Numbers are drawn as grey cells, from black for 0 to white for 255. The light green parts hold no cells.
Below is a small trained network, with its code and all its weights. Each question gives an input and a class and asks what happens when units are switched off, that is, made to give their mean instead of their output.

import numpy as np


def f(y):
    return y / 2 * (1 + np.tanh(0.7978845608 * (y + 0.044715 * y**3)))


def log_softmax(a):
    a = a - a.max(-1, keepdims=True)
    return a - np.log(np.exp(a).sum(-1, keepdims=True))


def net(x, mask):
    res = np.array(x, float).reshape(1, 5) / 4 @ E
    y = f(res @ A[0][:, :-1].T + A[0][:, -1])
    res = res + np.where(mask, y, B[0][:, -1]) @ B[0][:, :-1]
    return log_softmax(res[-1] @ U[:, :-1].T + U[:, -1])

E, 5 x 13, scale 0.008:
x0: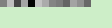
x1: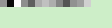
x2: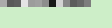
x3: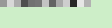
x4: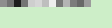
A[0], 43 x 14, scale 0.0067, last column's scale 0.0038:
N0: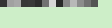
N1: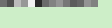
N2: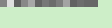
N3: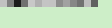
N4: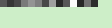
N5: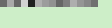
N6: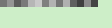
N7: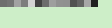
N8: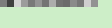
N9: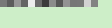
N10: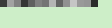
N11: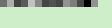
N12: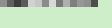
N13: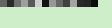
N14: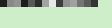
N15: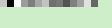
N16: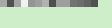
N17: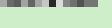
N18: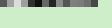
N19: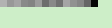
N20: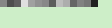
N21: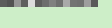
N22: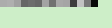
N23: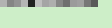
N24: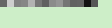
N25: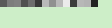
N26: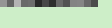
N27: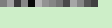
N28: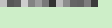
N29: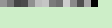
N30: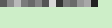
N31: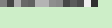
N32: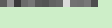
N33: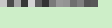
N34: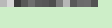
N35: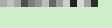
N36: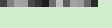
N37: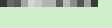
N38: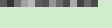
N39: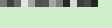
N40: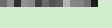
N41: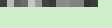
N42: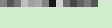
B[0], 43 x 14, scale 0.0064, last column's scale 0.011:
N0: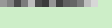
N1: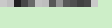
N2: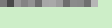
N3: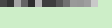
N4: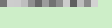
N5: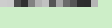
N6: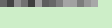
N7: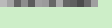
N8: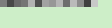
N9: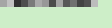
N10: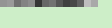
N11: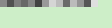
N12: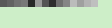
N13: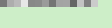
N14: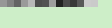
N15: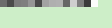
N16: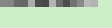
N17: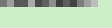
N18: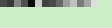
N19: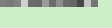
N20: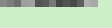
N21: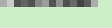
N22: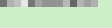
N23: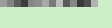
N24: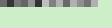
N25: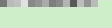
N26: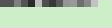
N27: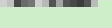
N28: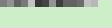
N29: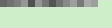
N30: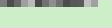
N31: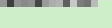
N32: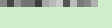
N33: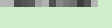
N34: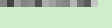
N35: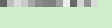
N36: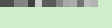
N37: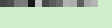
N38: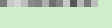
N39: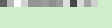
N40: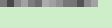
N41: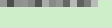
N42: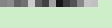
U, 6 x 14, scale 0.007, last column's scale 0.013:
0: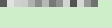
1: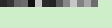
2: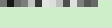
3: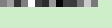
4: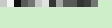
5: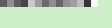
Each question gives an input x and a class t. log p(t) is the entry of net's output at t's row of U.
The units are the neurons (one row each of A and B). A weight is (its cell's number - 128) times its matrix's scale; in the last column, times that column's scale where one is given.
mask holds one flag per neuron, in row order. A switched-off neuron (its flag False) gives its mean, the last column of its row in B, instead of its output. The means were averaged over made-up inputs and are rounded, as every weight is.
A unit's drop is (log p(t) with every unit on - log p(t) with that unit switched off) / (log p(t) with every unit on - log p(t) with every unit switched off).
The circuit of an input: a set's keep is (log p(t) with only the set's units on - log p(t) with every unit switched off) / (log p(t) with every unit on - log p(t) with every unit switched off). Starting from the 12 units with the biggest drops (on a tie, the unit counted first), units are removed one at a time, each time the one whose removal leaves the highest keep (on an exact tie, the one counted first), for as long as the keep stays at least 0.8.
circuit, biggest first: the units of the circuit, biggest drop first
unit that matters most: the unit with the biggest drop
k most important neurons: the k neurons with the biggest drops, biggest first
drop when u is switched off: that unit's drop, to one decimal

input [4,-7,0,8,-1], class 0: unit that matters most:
N35
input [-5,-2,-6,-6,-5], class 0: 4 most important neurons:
N4, N39, N38, N13
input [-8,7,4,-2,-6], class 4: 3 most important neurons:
N1, N33, N9
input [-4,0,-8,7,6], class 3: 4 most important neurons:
N14, N0, N10, N30
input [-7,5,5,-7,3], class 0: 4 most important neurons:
N39, N38, N4, N13
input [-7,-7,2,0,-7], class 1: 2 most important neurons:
N18, N26
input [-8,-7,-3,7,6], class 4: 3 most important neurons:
N9, N21, N33
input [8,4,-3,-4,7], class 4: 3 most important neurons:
N5, N27, N23
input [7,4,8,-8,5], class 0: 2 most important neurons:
N39, N13
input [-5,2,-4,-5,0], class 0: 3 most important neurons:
N4, N39, N38
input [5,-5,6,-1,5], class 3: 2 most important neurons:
N17, N28
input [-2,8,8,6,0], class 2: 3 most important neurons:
N15, N31, N8
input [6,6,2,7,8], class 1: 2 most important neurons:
N3, N12
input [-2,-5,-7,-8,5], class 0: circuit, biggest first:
N4
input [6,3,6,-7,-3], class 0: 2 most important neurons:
N39, N13
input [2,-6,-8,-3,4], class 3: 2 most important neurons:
N14, N0
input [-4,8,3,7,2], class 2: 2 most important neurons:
N15, N31
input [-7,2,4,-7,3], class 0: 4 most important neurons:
N39, N38, N4, N13
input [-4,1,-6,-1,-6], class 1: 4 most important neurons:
N18, N26, N36, N42
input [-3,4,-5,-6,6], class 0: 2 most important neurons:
N4, N38
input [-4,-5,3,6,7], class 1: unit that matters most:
N3
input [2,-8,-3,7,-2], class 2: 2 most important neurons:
N34, N32
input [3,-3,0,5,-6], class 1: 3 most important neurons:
N18, N39, N4
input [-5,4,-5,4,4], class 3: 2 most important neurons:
N14, N30
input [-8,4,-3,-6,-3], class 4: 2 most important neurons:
N1, N9
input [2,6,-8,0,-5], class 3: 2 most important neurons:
N0, N14
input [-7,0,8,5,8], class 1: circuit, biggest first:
N3
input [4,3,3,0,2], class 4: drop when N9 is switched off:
-0.1
